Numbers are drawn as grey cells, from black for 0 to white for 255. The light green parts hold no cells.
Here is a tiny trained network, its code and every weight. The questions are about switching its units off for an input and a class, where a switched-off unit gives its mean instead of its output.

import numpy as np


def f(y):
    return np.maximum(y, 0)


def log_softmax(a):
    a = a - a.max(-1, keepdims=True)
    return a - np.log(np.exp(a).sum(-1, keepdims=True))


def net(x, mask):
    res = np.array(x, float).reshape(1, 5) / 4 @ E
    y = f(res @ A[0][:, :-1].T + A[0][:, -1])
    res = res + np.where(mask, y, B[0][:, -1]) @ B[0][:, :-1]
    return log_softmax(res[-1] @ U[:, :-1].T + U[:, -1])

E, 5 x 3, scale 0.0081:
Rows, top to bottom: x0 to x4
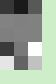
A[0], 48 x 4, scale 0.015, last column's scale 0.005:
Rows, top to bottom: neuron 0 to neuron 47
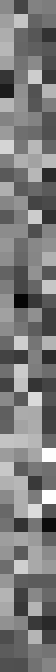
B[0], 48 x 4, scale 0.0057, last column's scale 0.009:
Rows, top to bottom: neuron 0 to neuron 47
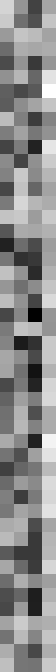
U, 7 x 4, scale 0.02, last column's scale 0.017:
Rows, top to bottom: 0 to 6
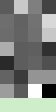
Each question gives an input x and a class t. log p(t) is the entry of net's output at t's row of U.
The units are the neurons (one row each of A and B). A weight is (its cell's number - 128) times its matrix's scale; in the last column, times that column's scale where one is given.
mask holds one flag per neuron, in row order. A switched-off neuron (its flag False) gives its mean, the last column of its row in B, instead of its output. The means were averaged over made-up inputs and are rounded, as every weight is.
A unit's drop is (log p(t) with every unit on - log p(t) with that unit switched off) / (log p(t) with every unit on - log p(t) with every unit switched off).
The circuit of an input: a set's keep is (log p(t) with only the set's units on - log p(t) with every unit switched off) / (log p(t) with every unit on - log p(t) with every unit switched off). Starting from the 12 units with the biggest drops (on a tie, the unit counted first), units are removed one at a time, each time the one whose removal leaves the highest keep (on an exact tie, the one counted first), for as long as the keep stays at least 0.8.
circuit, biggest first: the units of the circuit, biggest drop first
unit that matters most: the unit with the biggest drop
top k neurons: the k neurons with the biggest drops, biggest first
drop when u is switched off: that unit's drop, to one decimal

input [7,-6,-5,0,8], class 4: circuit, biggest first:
(neuron 43; neuron 42)
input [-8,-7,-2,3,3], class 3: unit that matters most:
neuron 31
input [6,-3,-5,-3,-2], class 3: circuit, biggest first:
(neuron 21; neuron 47)
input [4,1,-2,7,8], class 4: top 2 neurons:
(neuron 39; neuron 43)
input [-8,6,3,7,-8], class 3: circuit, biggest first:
(neuron 24; neuron 40; neuron 26)
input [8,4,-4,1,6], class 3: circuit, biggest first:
(neuron 21; neuron 0)
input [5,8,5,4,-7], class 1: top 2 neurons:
(neuron 47; neuron 10)
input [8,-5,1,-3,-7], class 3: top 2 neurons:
(neuron 21; neuron 47)
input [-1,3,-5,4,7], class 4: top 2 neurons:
(neuron 10; neuron 43)
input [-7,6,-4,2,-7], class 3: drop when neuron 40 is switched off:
0.2
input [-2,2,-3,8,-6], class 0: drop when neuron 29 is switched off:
0.1
